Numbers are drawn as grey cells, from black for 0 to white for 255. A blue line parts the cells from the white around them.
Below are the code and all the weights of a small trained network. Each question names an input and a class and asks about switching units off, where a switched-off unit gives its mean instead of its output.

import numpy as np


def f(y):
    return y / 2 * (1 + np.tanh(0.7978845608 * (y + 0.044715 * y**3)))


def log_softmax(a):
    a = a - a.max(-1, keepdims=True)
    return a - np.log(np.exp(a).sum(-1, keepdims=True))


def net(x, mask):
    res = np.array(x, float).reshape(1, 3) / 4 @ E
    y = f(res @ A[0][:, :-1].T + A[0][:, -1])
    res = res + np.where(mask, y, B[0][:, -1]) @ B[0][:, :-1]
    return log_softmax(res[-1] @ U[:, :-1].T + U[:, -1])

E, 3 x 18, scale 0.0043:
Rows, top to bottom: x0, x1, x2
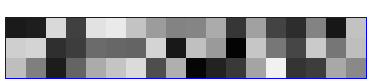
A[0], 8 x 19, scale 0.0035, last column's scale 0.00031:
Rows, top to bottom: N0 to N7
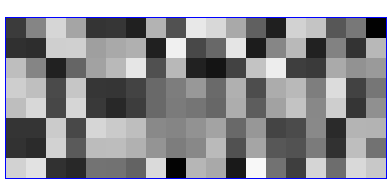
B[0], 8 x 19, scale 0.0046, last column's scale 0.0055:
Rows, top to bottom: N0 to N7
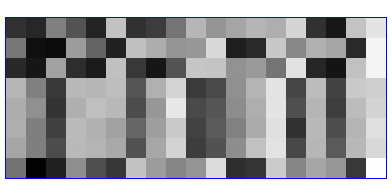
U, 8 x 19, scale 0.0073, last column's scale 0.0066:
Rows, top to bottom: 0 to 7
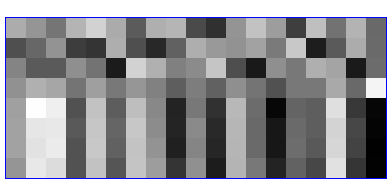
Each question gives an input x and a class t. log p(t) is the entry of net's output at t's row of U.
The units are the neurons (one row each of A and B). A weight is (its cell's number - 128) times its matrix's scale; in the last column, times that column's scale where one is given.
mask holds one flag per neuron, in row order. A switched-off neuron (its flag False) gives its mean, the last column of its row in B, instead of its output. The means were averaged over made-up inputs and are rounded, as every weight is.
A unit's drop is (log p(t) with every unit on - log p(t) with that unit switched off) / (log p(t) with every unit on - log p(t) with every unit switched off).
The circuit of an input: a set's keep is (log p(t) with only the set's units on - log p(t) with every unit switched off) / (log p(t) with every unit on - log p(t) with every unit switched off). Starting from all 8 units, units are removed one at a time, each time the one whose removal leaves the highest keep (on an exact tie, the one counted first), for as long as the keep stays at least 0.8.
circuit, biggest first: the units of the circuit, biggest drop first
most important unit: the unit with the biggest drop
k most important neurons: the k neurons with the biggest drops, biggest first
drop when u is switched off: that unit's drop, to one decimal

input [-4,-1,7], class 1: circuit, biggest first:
[N2]
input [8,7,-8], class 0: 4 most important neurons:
[N6, N5, N2, N1]
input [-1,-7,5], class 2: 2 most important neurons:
[N1, N0]
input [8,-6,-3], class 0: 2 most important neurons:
[N6, N5]
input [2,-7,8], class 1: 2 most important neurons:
[N2, N7]
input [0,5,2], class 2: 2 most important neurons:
[N7, N0]
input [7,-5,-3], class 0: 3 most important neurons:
[N6, N5, N7]
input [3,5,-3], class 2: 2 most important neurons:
[N7, N2]
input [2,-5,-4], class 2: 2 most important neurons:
[N1, N2]
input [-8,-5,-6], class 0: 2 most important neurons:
[N3, N4]
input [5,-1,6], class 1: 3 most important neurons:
[N2, N3, N4]
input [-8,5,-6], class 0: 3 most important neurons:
[N3, N4, N2]
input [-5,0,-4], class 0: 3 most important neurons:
[N2, N3, N4]
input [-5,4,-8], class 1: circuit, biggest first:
[N0]
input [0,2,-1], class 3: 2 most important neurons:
[N1, N2]
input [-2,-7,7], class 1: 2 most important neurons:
[N2, N7]
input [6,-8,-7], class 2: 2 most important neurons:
[N1, N2]
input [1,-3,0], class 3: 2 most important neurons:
[N7, N2]
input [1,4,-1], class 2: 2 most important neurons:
[N7, N2]
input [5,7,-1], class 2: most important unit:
N7
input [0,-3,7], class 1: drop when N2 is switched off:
0.6
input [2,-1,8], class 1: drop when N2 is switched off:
0.5
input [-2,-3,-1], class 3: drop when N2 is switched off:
0.3
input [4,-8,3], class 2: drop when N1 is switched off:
1.1
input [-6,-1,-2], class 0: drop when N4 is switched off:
0.1
